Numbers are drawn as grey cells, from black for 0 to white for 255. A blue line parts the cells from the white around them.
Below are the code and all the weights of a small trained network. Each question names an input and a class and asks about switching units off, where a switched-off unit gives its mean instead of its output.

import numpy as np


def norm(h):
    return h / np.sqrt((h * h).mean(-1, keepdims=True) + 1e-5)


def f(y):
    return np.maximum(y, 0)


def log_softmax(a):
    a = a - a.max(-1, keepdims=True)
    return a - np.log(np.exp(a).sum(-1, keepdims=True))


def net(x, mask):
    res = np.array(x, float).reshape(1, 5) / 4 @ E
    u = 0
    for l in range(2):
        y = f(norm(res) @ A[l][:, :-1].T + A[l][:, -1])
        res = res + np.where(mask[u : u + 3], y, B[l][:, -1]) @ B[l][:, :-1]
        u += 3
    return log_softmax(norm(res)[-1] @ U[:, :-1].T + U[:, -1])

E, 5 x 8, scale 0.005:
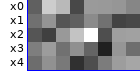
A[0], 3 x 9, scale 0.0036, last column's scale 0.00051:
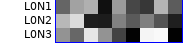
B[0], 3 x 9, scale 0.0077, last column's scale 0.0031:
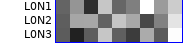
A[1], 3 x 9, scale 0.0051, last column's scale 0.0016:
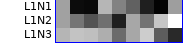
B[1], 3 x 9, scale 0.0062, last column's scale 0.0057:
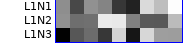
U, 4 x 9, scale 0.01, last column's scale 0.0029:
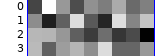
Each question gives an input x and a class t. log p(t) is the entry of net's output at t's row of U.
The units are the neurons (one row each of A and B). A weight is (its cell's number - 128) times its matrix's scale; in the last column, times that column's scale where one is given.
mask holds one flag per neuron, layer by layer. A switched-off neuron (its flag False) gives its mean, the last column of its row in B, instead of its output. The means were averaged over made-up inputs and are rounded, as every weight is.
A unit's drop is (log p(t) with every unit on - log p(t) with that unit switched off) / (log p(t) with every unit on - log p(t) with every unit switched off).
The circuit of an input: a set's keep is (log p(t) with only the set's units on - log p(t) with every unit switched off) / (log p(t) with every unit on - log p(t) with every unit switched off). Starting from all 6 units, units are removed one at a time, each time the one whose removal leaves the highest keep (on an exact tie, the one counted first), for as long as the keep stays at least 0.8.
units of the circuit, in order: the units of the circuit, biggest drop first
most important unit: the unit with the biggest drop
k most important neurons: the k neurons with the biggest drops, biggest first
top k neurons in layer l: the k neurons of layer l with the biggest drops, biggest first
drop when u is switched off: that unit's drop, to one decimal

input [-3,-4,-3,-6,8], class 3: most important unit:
L1N1
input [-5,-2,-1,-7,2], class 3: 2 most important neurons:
L0N3, L1N2
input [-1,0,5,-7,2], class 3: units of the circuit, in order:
L0N3, L1N1
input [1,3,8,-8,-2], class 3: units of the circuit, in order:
L0N3, L1N1
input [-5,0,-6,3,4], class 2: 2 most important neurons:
L0N3, L0N2
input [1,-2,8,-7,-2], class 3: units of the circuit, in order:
L1N1, L0N3
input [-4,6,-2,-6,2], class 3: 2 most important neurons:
L0N3, L0N2
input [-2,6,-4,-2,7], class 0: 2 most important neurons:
L0N2, L0N1
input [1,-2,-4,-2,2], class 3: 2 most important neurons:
L1N2, L1N1
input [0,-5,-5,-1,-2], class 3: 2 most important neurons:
L1N1, L1N2
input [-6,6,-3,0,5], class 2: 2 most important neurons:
L0N3, L0N2
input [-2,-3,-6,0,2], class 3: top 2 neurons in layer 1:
L1N2, L1N1
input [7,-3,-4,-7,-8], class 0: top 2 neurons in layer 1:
L1N3, L1N2
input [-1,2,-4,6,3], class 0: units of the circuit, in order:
L0N2
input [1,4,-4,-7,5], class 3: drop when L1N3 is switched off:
0.2
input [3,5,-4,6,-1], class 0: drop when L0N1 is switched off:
0.1
